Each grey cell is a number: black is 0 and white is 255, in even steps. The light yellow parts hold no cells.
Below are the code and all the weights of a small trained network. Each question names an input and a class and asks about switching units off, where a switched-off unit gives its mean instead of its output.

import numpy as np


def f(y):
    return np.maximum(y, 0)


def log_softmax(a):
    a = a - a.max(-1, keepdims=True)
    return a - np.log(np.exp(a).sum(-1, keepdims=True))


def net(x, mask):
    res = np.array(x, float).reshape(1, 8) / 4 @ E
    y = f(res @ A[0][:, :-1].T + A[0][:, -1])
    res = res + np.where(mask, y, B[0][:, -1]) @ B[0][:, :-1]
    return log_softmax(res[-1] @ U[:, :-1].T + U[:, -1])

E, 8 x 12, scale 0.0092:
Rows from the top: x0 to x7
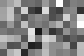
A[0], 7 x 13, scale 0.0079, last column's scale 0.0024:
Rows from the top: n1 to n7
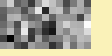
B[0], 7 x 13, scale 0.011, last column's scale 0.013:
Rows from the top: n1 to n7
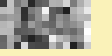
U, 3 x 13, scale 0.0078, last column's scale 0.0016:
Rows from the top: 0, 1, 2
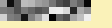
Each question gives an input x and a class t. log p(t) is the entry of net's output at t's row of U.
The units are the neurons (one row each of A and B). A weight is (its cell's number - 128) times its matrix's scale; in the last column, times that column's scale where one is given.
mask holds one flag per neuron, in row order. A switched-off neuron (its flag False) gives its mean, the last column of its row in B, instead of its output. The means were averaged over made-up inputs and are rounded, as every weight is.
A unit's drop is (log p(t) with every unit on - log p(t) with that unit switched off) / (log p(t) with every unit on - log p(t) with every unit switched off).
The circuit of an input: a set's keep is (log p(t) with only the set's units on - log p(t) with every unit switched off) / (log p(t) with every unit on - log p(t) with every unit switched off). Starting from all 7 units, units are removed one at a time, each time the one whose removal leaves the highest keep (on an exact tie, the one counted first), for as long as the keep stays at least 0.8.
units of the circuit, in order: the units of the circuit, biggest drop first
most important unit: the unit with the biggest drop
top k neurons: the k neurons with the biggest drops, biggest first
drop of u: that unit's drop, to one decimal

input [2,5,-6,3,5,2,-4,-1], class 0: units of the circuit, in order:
[n2; n6; n1]
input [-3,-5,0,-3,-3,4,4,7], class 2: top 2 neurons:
[n6; n2]
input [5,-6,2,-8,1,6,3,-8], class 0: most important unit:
n6
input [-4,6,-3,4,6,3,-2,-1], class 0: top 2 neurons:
[n2; n6]
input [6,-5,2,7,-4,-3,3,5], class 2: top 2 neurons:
[n2; n7]
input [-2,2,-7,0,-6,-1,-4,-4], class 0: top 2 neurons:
[n4; n5]
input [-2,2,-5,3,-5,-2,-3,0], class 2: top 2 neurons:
[n7; n2]
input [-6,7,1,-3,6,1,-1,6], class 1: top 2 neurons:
[n7; n2]
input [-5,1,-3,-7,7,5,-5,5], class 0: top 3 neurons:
[n6; n2; n1]
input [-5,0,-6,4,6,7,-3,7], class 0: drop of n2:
0.4
